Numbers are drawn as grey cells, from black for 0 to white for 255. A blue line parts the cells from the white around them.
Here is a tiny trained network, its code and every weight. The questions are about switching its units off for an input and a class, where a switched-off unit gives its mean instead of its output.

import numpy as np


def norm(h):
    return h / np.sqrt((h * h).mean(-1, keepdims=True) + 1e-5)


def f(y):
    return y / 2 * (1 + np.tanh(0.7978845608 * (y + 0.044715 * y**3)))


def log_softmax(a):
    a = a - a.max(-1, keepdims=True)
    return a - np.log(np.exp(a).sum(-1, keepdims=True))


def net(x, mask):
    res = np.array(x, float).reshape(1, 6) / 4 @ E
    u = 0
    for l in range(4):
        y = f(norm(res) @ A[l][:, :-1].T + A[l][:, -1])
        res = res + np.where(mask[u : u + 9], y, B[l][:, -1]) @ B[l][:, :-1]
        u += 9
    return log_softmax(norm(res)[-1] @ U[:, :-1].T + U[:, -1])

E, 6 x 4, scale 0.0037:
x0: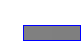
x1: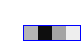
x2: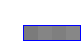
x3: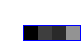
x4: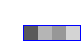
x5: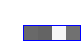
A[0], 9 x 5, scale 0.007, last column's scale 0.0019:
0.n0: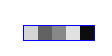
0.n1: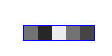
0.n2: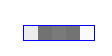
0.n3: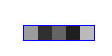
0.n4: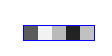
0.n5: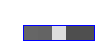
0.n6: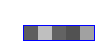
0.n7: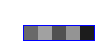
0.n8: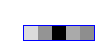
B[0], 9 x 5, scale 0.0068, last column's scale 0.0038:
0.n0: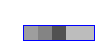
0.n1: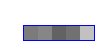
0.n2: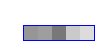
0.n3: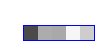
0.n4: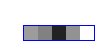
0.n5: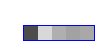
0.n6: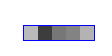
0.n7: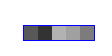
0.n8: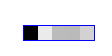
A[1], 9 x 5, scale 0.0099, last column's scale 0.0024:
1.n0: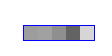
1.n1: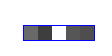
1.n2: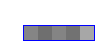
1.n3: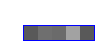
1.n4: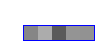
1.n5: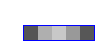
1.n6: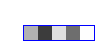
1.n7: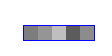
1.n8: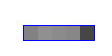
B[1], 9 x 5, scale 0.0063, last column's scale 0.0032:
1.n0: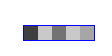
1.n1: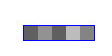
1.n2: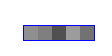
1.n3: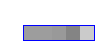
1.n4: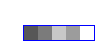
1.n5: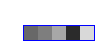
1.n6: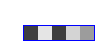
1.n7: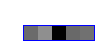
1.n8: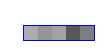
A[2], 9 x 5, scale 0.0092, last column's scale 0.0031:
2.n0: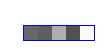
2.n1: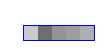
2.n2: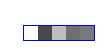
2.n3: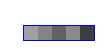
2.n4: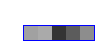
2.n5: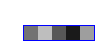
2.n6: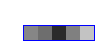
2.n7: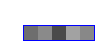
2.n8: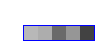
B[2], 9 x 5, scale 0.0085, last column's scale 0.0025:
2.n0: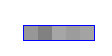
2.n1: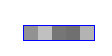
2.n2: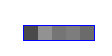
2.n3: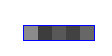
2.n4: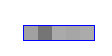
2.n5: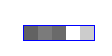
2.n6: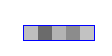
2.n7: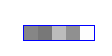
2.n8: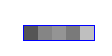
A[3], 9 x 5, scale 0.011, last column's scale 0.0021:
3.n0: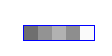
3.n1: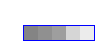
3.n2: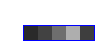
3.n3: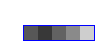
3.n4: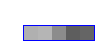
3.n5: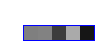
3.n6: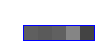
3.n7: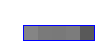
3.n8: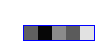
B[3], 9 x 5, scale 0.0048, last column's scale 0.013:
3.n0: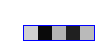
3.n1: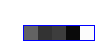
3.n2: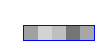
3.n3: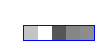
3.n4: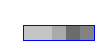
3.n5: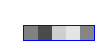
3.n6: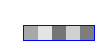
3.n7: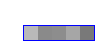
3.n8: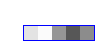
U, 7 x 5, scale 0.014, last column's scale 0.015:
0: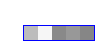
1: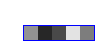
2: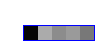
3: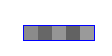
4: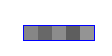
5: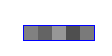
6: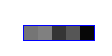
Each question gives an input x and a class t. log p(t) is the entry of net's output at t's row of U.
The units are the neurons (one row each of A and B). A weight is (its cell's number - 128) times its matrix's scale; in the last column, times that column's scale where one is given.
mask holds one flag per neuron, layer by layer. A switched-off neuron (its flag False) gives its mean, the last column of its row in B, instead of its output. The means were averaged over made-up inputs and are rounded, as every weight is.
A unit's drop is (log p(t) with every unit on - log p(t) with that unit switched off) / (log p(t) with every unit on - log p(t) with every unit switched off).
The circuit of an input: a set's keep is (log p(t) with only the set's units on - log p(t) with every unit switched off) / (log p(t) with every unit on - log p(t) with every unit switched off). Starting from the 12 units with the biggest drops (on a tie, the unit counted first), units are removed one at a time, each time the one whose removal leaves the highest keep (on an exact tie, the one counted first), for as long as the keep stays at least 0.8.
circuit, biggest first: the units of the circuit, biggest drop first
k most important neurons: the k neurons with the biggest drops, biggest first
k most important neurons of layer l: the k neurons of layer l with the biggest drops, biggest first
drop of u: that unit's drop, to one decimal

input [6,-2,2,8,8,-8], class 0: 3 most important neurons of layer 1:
(1.n0, 1.n6, 1.n1)
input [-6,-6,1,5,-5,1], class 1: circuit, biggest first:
(0.n8, 2.n5)
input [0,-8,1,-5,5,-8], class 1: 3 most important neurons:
(2.n5, 0.n4, 0.n3)
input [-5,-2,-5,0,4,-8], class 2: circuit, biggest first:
(0.n8)
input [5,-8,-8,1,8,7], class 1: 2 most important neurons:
(0.n3, 0.n8)
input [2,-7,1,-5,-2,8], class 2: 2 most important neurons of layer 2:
(2.n5, 2.n8)
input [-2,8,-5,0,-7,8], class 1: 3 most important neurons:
(0.n8, 1.n6, 1.n4)
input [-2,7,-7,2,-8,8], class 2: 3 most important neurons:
(1.n6, 0.n4, 0.n5)
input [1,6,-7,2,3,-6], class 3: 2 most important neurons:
(0.n8, 0.n4)
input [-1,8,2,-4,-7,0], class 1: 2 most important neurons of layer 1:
(1.n6, 1.n5)
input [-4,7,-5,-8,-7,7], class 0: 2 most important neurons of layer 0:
(0.n2, 0.n5)
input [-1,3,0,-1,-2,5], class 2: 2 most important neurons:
(0.n4, 1.n6)
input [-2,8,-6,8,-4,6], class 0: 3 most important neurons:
(3.n2, 3.n3, 3.n8)
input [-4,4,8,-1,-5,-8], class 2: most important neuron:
(0.n8)
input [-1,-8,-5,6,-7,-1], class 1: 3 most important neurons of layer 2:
(2.n5, 2.n6, 2.n4)
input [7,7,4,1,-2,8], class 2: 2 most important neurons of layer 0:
(0.n4, 0.n5)
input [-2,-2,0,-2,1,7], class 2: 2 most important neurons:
(0.n5, 2.n5)
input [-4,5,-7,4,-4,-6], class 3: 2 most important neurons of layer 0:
(0.n8, 0.n4)
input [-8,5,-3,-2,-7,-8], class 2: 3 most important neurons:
(0.n8, 0.n3, 0.n2)
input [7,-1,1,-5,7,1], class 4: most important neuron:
(1.n0)
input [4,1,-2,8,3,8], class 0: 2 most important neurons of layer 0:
(0.n8, 0.n3)
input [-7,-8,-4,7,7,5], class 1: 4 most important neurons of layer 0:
(0.n3, 0.n4, 0.n8, 0.n2)
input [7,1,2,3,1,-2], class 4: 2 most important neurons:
(2.n0, 1.n3)
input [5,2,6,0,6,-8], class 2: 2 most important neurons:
(0.n8, 2.n6)
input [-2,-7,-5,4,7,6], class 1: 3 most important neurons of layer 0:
(0.n3, 0.n8, 0.n2)
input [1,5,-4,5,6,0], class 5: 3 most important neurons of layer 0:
(0.n4, 0.n6, 0.n2)
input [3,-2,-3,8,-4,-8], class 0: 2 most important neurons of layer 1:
(1.n0, 1.n6)
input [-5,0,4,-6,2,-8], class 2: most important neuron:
(0.n8)
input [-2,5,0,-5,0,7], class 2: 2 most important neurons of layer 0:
(0.n4, 0.n5)
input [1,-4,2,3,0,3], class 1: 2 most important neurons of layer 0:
(0.n8, 0.n2)
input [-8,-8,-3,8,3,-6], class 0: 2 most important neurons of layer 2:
(2.n1, 2.n6)
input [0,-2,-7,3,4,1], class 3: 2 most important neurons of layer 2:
(2.n6, 2.n0)
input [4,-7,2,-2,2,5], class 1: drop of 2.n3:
0.0
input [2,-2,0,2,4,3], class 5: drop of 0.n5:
0.1
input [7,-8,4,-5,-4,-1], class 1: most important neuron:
(2.n5)
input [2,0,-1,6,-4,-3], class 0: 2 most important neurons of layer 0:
(0.n5, 0.n2)
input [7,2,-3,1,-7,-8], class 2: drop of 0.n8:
0.8
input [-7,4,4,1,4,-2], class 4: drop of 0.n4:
0.2
